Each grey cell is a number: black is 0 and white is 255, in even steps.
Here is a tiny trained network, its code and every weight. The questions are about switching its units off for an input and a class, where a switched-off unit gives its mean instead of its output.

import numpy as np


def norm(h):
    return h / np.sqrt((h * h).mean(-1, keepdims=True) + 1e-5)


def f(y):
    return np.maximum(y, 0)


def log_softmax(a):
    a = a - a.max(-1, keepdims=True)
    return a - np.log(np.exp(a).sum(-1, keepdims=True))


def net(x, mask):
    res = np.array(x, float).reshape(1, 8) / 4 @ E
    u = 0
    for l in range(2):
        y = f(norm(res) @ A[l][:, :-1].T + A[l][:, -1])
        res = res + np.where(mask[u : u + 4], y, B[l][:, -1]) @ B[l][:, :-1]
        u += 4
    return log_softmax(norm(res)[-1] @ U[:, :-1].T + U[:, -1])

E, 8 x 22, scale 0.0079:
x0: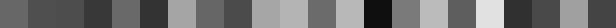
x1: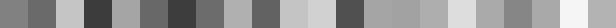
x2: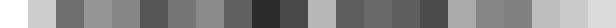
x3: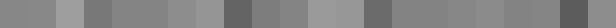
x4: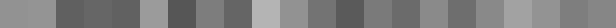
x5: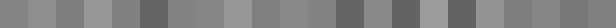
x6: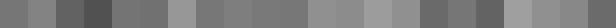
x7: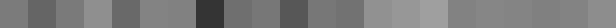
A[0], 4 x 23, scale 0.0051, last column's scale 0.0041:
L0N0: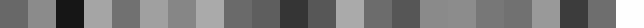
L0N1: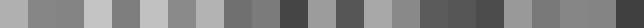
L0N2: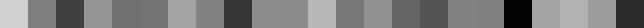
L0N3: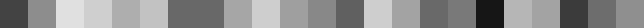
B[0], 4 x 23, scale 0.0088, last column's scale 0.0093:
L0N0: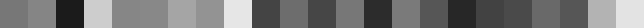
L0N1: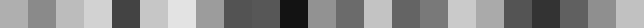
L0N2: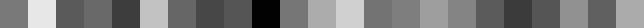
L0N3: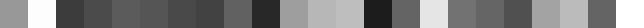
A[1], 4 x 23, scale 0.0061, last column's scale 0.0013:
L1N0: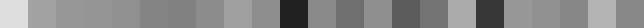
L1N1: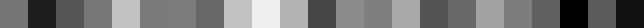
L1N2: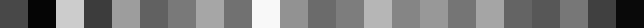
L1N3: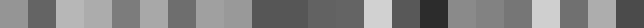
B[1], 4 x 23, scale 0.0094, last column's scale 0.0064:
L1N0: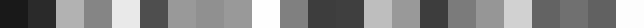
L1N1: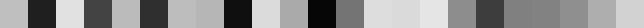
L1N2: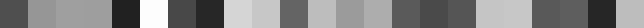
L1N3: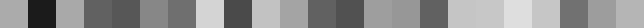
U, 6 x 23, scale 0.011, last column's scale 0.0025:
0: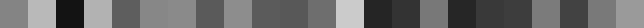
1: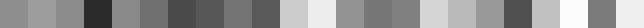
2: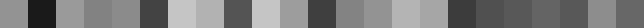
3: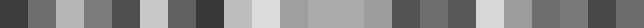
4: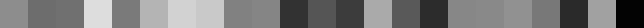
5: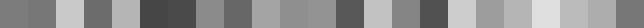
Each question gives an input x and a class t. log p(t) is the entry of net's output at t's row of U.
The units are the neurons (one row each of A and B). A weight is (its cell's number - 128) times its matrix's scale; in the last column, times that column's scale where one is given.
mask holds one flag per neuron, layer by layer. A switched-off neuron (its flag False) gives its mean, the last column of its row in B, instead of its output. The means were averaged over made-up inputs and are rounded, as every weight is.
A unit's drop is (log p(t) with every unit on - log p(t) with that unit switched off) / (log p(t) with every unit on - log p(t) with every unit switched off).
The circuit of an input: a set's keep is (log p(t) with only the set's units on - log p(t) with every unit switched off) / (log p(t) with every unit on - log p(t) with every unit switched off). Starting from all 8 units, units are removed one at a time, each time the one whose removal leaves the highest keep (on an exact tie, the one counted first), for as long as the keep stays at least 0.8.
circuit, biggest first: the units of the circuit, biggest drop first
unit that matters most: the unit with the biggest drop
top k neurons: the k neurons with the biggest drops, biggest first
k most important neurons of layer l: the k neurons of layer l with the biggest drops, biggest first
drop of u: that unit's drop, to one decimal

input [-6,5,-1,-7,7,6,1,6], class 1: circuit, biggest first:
(L0N3)
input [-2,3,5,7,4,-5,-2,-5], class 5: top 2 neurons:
(L0N3 L0N0)
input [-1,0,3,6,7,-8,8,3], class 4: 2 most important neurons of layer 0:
(L0N3 L0N2)
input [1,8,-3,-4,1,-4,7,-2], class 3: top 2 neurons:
(L0N3 L1N2)
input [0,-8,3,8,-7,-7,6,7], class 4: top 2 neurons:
(L0N3 L0N1)
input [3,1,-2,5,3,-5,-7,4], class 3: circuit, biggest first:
(L0N0 L1N2 L0N3)
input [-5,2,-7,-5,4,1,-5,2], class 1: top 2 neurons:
(L0N3 L0N0)
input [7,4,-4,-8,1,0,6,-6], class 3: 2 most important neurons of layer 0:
(L0N0 L0N3)
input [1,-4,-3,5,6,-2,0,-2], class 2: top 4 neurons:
(L1N1 L0N3 L0N2 L0N1)
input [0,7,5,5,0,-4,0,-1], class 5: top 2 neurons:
(L0N3 L1N0)
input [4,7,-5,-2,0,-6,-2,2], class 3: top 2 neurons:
(L1N2 L0N3)
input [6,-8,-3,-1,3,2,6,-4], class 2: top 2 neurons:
(L1N1 L0N3)
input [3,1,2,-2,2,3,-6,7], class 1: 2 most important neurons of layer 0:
(L0N0 L0N1)
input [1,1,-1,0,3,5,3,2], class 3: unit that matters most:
L0N0
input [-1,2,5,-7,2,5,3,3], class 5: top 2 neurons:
(L0N3 L0N0)
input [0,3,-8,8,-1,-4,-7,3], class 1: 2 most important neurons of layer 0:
(L0N3 L0N0)
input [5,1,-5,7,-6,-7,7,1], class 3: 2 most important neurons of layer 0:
(L0N0 L0N3)
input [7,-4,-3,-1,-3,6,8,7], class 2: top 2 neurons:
(L0N3 L1N1)
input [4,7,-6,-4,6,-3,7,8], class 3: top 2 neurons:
(L1N2 L0N3)
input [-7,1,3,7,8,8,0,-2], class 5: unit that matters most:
L0N0
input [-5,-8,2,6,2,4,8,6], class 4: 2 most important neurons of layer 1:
(L1N0 L1N3)
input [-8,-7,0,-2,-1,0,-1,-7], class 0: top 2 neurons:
(L0N3 L0N0)
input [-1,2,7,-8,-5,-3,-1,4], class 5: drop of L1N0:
0.1
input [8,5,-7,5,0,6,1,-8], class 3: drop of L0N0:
0.2
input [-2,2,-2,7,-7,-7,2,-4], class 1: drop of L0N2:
0.0
